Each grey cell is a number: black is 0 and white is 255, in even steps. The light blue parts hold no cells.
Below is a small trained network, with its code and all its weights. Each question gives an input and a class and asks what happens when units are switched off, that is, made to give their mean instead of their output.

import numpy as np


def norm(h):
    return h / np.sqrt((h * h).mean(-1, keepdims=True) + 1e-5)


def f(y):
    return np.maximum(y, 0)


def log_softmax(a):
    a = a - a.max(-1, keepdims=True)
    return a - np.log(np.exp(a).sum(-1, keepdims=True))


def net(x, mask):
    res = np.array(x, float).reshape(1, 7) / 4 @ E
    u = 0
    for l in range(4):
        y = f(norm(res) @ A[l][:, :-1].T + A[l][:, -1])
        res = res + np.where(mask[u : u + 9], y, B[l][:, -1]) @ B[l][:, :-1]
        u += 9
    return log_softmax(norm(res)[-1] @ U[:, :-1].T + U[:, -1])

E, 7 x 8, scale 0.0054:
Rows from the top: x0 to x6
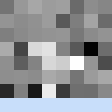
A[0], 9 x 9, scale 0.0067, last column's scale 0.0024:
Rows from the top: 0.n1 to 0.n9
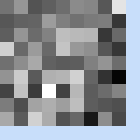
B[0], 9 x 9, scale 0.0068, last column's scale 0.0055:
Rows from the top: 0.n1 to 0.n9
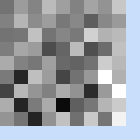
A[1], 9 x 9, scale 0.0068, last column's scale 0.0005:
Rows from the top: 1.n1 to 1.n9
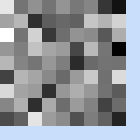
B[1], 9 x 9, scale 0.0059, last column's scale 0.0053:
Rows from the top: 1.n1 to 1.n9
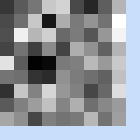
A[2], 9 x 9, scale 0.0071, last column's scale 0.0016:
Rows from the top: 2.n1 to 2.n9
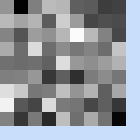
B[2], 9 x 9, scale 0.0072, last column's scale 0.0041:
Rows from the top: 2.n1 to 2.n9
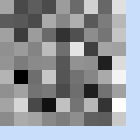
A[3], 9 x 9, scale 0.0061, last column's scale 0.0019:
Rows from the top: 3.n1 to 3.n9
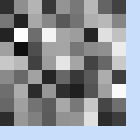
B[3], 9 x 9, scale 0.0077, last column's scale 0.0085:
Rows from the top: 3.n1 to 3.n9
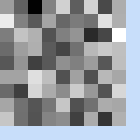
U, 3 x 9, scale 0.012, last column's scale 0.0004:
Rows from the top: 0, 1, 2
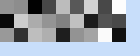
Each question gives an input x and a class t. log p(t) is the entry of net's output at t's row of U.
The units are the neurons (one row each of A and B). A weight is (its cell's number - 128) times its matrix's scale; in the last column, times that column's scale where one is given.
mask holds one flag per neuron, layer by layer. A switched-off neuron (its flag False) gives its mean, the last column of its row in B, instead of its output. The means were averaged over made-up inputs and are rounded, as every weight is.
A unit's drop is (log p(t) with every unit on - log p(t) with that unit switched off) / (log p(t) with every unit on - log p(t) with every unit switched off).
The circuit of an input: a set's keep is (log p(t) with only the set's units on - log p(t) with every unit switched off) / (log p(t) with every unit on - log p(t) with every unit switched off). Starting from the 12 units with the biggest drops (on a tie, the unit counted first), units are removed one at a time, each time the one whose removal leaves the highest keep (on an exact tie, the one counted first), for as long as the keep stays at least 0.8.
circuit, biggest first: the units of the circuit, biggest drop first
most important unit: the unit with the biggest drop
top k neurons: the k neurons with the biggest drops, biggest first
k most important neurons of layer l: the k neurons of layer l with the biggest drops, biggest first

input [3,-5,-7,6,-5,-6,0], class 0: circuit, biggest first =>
0.n9
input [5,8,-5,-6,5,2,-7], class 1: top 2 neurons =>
0.n4, 1.n3
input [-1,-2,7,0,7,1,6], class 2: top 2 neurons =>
0.n6, 0.n8
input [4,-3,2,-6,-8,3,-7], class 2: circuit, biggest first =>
2.n6, 3.n6
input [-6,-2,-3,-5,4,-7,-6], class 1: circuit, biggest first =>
1.n3, 1.n7
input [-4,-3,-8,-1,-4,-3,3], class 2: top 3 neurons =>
1.n7, 1.n3, 2.n6
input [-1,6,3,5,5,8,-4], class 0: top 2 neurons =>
2.n8, 1.n2
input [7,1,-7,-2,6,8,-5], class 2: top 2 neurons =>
0.n6, 0.n3
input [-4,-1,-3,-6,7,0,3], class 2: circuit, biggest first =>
0.n6, 2.n8
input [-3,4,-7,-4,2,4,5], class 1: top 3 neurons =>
0.n7, 2.n8, 0.n9
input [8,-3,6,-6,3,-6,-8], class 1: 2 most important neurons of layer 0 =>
0.n4, 0.n9
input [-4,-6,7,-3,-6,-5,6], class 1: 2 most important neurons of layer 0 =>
0.n8, 0.n6
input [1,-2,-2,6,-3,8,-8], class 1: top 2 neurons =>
1.n3, 0.n4
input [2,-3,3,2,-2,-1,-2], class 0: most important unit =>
0.n9
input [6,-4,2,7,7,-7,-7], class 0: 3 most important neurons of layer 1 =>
1.n2, 1.n9, 1.n1
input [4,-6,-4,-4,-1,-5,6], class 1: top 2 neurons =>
0.n7, 2.n8
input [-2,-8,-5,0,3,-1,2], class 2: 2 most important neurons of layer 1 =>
1.n3, 1.n7
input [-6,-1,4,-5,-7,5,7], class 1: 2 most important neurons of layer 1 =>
1.n5, 1.n8
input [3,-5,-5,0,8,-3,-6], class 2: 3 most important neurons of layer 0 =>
0.n6, 0.n8, 0.n3
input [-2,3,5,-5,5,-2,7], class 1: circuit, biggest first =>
0.n7
